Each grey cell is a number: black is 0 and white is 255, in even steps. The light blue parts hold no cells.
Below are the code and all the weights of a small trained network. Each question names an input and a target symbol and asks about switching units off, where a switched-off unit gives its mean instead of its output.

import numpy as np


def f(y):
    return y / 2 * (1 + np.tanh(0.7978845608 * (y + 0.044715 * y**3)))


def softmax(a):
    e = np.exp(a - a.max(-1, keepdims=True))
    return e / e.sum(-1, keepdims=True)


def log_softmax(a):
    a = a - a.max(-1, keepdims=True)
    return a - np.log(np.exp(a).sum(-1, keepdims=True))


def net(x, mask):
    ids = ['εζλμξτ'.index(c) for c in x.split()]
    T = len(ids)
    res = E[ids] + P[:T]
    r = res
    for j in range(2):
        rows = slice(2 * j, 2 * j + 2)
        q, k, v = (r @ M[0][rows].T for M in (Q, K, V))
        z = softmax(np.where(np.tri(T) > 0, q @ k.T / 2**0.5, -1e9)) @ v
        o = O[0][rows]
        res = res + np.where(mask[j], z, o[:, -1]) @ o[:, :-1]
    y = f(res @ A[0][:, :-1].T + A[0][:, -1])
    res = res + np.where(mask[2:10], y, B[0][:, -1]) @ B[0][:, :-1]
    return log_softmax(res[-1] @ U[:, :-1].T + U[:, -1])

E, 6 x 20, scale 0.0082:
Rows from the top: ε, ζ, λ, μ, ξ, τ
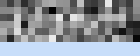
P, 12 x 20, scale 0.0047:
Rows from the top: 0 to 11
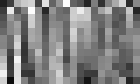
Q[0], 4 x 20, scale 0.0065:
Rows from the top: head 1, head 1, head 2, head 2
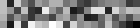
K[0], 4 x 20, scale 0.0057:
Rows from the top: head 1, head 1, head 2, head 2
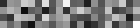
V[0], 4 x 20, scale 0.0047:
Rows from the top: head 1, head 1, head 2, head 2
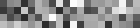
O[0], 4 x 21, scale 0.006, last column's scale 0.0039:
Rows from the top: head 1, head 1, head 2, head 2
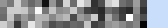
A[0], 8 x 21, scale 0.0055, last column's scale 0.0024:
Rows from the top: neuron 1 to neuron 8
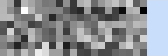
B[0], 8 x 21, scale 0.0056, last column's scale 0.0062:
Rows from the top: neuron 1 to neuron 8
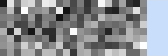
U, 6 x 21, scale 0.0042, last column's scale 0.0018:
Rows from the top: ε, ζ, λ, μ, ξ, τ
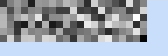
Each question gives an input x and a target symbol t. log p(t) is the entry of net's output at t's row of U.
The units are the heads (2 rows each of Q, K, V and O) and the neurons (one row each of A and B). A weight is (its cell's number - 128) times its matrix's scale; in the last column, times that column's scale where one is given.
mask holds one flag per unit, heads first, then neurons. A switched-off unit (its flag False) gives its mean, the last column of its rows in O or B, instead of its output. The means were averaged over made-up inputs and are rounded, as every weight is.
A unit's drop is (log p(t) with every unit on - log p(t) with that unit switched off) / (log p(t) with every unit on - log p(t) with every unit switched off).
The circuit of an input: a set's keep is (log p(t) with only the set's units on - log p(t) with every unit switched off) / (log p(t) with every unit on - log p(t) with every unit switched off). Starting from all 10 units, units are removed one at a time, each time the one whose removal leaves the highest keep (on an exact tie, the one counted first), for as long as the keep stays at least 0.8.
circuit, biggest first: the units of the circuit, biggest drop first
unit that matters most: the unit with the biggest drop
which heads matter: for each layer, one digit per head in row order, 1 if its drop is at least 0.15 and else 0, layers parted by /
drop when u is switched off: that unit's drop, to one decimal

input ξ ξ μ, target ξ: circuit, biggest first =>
[neuron 7; head 1]
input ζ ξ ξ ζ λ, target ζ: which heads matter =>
01
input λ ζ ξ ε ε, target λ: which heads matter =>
10
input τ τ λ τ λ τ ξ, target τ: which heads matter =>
10
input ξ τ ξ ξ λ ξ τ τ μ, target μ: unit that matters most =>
head 2
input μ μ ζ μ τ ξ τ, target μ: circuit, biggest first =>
[head 1; neuron 7]
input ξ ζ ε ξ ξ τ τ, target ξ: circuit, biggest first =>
[head 1; neuron 7]
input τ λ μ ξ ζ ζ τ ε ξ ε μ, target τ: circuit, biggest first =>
[head 1; neuron 8]
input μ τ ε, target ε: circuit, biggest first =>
[head 2; head 1; neuron 5]
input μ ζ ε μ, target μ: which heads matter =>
10
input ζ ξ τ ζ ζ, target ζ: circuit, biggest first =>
[head 2; neuron 3; head 1]
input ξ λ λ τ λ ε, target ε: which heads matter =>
01
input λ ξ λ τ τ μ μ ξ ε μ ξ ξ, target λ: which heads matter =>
10
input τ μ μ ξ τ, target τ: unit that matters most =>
neuron 8
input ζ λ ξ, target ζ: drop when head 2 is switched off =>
1.0
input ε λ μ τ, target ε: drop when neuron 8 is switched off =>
0.0
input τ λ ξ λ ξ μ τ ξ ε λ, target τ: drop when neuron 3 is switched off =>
-0.1
